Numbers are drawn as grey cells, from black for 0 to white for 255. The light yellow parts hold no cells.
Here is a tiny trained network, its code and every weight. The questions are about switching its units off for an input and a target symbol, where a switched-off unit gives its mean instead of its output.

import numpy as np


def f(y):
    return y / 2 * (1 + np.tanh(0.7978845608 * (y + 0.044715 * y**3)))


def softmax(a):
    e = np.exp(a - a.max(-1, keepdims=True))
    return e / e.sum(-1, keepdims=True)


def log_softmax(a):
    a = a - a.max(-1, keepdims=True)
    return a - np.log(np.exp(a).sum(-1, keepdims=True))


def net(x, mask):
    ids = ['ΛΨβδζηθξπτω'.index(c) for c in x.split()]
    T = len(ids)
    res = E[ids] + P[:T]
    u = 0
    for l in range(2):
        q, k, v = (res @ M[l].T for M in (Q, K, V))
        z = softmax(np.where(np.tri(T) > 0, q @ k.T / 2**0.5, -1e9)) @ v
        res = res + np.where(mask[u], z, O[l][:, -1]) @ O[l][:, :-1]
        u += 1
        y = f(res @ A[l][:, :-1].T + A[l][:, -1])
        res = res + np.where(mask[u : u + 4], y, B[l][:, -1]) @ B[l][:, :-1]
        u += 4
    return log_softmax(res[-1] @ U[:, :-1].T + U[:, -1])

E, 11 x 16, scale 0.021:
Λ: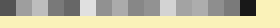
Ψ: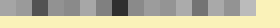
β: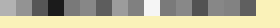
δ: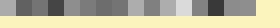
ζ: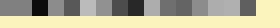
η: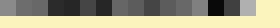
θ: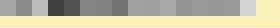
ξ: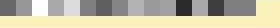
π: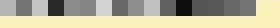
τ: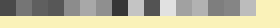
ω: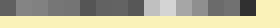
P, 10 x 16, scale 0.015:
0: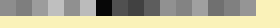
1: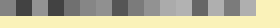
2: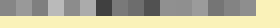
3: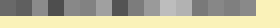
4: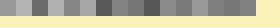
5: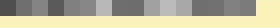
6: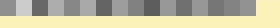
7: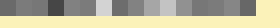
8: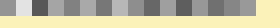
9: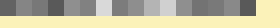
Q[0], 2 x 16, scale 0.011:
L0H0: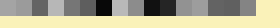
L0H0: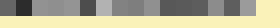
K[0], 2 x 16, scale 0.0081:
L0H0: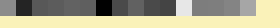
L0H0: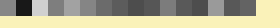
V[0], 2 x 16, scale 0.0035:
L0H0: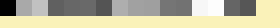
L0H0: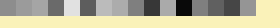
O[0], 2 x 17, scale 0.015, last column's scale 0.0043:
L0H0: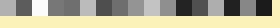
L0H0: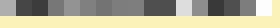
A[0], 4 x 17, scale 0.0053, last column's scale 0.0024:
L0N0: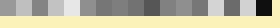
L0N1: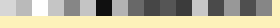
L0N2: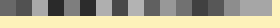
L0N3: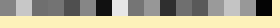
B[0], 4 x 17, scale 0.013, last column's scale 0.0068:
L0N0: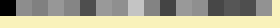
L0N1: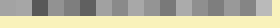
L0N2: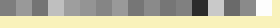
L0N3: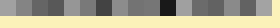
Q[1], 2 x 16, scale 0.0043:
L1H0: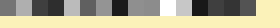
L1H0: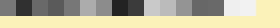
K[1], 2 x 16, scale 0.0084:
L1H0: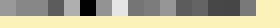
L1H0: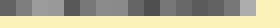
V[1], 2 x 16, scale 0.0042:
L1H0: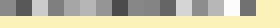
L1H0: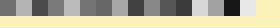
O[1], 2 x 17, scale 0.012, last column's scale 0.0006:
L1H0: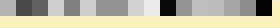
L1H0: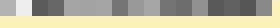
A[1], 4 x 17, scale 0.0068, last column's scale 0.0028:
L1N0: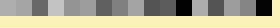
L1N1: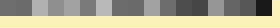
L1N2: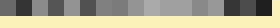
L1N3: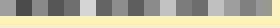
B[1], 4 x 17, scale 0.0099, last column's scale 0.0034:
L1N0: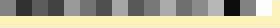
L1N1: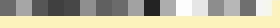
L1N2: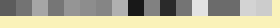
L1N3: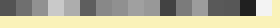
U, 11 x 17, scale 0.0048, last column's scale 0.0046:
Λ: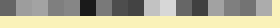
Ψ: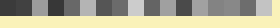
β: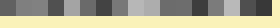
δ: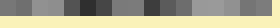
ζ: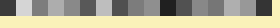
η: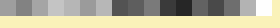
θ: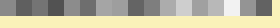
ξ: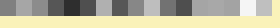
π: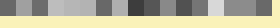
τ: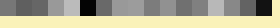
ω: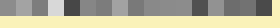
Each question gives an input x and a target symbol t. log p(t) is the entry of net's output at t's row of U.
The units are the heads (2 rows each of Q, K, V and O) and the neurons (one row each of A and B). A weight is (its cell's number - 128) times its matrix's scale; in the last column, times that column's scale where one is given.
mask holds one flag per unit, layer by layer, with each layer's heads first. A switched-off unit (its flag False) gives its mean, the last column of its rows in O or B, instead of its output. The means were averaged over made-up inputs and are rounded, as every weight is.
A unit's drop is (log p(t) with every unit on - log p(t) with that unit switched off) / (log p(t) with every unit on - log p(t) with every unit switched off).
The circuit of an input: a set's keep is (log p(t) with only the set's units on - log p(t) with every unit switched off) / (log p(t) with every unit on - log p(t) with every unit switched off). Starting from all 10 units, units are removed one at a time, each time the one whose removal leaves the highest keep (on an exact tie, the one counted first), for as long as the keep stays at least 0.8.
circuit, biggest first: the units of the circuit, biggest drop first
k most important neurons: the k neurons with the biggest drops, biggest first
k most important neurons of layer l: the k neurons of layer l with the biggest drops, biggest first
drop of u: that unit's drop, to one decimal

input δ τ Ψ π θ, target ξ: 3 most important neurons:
[L0N2, L0N1, L1N3]
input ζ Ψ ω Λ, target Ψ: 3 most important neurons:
[L1N1, L1N3, L0N2]
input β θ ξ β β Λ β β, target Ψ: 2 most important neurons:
[L1N1, L1N3]
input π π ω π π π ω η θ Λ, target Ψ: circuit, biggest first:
[L0H0, L1N1]
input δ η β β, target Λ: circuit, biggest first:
[L1H0]
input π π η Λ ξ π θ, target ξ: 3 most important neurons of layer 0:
[L0N1, L0N2, L0N0]
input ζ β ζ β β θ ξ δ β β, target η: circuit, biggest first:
[L0H0, L1N2]
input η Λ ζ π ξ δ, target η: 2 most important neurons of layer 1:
[L1N2, L1N1]
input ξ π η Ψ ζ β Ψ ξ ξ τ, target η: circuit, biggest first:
[L0H0, L1N2, L1N1]
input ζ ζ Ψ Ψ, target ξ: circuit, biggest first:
[L0H0, L1H0]
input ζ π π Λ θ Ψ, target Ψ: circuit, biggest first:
[L0H0, L1N1, L0N1]
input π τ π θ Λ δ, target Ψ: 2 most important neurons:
[L1N1, L0N1]
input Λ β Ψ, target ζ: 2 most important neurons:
[L0N0, L1N0]
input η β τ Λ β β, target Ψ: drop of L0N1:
0.1
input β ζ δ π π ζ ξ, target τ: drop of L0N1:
0.3
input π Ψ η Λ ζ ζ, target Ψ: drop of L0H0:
1.0
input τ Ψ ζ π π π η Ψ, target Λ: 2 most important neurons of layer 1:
[L1N1, L1N2]
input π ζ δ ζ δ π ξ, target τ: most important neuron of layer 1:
[L1N0]
